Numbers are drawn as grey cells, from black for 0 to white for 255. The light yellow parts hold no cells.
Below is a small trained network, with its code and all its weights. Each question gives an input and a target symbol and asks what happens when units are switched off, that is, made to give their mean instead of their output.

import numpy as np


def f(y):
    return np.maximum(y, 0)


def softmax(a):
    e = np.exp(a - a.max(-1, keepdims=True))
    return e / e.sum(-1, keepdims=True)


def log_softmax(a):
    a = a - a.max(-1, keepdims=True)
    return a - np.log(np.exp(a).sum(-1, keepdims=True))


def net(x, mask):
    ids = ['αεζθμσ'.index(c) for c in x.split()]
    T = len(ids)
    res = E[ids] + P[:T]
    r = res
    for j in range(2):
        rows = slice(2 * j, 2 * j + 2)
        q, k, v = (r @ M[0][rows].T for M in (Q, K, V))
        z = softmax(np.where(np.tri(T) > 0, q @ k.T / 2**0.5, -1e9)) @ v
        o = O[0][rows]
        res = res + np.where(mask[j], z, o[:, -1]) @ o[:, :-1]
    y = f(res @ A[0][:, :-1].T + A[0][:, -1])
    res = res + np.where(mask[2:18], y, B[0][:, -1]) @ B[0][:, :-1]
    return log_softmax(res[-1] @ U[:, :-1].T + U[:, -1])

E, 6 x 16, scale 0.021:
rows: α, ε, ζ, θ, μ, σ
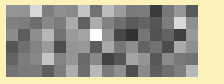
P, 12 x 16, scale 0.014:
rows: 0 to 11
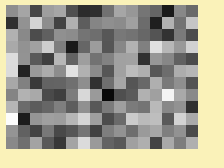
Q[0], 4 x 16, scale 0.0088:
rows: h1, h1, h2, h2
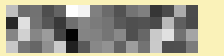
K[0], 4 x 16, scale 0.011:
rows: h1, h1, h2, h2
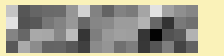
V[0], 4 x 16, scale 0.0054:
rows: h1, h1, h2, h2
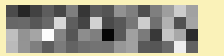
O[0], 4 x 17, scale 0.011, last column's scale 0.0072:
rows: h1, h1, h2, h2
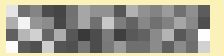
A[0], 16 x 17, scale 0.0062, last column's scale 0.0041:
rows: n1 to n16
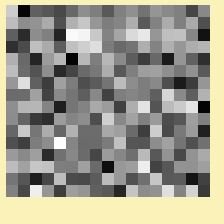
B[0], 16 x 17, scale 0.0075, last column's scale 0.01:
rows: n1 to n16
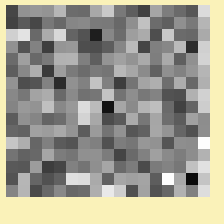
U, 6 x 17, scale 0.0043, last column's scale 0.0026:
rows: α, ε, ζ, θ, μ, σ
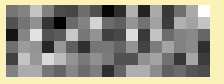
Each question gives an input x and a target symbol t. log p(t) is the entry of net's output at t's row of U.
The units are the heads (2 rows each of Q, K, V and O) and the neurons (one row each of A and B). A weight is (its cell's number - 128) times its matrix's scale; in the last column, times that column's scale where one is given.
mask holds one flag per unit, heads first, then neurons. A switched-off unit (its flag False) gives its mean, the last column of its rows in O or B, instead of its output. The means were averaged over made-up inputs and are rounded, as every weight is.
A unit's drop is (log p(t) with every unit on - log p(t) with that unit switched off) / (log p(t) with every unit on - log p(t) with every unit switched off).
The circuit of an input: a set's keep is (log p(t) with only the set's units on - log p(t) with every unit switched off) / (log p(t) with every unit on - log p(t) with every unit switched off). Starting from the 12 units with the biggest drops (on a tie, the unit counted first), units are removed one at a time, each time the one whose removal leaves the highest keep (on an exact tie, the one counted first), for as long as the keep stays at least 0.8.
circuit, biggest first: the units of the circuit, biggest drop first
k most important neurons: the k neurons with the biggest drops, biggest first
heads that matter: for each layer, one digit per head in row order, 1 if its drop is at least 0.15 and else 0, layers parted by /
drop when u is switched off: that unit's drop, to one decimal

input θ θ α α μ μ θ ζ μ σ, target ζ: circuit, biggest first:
(h2)
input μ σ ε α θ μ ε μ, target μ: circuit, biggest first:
(h2, n16, n8)
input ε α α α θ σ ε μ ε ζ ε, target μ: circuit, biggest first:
(h1, n4)
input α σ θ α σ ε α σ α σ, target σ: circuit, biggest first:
(n3, h2, h1, n9)
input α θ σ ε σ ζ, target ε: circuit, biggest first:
(h1, n14)
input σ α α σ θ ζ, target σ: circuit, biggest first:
(n3, h2, h1, n4)
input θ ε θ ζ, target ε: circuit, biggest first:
(h1, n16)
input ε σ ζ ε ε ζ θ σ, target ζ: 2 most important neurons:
(n4, n12)
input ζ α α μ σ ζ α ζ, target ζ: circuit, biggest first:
(n4, h2)
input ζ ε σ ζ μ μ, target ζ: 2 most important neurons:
(n4, n14)
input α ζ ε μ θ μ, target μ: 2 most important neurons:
(n16, n9)
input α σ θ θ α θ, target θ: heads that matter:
10
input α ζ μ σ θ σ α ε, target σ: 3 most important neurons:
(n3, n9, n4)
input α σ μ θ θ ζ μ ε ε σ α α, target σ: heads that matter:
11
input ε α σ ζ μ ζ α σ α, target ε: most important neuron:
(n3)
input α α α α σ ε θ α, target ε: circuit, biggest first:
(h1, n16, n14)
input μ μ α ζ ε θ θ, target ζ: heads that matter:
10
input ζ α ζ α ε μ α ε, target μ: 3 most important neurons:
(n9, n16, n8)
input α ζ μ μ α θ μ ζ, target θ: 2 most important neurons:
(n4, n3)
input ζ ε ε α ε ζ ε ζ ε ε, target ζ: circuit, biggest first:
(h2)
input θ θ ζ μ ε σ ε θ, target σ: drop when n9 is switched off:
0.4
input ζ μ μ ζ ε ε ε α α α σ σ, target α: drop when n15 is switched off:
0.1
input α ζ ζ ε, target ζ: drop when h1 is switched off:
0.2
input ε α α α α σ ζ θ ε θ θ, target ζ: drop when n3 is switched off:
0.1
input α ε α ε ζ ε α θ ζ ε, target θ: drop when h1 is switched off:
0.4
